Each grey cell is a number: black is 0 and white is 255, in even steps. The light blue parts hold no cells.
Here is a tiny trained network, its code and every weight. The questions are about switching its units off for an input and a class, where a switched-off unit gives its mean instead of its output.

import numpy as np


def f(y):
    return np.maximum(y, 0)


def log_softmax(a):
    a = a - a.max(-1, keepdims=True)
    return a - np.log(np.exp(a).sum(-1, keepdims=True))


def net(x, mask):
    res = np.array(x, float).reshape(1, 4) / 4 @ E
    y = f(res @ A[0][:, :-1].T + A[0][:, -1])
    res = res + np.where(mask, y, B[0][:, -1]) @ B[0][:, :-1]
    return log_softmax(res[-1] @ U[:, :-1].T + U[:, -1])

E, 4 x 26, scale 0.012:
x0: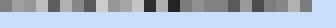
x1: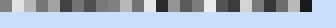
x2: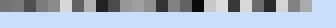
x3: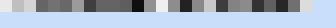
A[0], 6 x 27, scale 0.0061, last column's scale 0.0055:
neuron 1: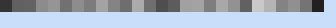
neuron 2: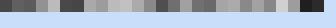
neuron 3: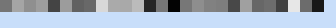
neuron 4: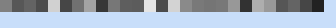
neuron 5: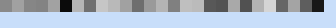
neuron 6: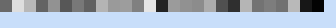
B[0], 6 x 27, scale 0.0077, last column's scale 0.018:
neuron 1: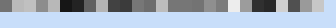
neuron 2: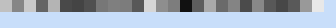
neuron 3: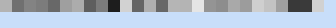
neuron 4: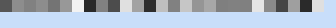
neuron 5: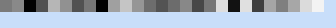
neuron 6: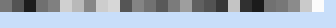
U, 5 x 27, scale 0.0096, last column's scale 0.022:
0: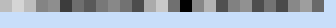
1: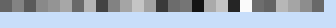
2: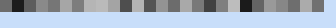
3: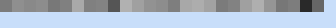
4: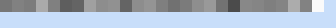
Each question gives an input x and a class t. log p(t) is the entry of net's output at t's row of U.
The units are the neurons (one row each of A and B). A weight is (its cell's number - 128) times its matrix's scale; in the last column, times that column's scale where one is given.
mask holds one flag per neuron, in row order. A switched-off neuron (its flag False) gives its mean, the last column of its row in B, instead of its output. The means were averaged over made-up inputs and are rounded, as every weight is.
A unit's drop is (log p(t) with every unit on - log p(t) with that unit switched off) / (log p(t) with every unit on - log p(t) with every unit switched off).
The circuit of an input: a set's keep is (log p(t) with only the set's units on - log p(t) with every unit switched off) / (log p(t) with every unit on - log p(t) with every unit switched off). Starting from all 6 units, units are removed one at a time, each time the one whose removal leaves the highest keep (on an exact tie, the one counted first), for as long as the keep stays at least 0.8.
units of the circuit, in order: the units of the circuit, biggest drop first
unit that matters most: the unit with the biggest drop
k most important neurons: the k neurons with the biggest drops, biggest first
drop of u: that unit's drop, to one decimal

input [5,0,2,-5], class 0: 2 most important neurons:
(neuron 2; neuron 4)
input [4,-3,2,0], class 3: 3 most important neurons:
(neuron 6; neuron 5; neuron 3)
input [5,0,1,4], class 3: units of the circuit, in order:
(neuron 2; neuron 3)
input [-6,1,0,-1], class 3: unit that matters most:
neuron 4
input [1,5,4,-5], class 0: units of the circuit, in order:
(neuron 2; neuron 5)
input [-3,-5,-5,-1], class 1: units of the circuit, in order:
(neuron 5; neuron 6)
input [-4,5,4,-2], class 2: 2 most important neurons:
(neuron 6; neuron 5)
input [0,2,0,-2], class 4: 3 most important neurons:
(neuron 5; neuron 1; neuron 6)
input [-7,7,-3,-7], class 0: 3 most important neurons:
(neuron 2; neuron 1; neuron 3)
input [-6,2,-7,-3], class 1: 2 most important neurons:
(neuron 5; neuron 3)
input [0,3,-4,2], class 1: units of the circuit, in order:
(neuron 5; neuron 2)
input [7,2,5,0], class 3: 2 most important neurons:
(neuron 3; neuron 5)
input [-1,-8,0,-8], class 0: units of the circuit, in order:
(neuron 2; neuron 1)
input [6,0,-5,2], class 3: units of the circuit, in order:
(neuron 3)
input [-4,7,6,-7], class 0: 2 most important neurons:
(neuron 2; neuron 5)
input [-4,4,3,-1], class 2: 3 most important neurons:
(neuron 5; neuron 6; neuron 3)
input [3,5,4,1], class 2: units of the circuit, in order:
(neuron 6; neuron 5)
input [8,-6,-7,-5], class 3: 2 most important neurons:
(neuron 3; neuron 6)
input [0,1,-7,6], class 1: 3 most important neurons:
(neuron 5; neuron 2; neuron 1)
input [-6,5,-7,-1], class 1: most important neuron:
(neuron 5)
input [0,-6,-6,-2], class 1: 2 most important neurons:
(neuron 5; neuron 6)
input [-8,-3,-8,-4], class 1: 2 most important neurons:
(neuron 5; neuron 3)
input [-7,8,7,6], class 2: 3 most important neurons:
(neuron 6; neuron 5; neuron 2)
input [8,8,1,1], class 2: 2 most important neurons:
(neuron 6; neuron 4)
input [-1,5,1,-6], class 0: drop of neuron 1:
0.0
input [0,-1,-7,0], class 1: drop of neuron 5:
0.6
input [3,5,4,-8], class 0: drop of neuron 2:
0.6
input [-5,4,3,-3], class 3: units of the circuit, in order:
(neuron 5)
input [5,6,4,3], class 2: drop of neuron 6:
0.7
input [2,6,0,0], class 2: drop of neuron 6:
0.6
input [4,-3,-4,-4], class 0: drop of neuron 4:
0.2
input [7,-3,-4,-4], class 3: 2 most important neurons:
(neuron 3; neuron 6)
